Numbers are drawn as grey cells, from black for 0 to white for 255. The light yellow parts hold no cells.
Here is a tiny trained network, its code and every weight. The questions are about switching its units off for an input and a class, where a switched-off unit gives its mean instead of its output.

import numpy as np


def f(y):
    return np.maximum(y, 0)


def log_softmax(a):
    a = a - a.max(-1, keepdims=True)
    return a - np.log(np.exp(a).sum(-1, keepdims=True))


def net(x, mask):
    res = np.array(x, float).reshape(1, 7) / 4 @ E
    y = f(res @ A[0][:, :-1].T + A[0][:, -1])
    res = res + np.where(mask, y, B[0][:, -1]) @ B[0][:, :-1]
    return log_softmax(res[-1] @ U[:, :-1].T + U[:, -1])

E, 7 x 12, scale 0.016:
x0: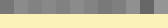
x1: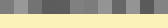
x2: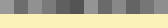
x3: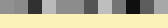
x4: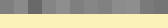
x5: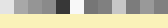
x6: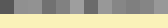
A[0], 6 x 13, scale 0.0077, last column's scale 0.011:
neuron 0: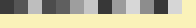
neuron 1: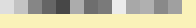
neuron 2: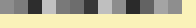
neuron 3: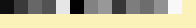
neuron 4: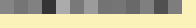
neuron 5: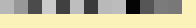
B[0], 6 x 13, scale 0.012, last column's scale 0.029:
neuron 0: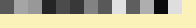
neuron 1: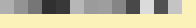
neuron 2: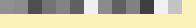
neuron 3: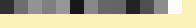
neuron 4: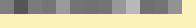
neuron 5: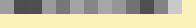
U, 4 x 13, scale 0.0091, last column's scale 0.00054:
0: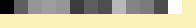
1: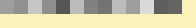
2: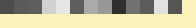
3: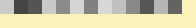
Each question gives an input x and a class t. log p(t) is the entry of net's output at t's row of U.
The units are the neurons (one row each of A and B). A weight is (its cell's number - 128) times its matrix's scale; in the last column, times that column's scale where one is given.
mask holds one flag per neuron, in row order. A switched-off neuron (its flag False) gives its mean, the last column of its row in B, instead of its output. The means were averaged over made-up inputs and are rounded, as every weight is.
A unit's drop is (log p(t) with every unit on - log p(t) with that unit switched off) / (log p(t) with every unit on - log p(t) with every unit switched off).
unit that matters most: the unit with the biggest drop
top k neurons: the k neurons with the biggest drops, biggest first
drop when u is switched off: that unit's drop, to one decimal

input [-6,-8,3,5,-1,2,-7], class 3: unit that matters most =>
neuron 3
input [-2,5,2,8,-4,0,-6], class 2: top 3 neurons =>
(neuron 2; neuron 1; neuron 0)
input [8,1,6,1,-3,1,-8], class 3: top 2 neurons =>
(neuron 3; neuron 0)
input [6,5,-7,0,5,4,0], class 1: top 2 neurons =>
(neuron 2; neuron 1)
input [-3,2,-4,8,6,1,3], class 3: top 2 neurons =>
(neuron 3; neuron 5)
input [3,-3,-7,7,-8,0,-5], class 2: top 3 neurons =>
(neuron 2; neuron 1; neuron 0)
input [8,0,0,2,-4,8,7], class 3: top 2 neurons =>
(neuron 5; neuron 0)
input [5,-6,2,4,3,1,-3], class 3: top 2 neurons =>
(neuron 3; neuron 5)
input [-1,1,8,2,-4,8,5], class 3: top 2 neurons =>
(neuron 5; neuron 0)
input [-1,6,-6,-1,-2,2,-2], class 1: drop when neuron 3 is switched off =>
0.6
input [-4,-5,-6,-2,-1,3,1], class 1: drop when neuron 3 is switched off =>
0.1
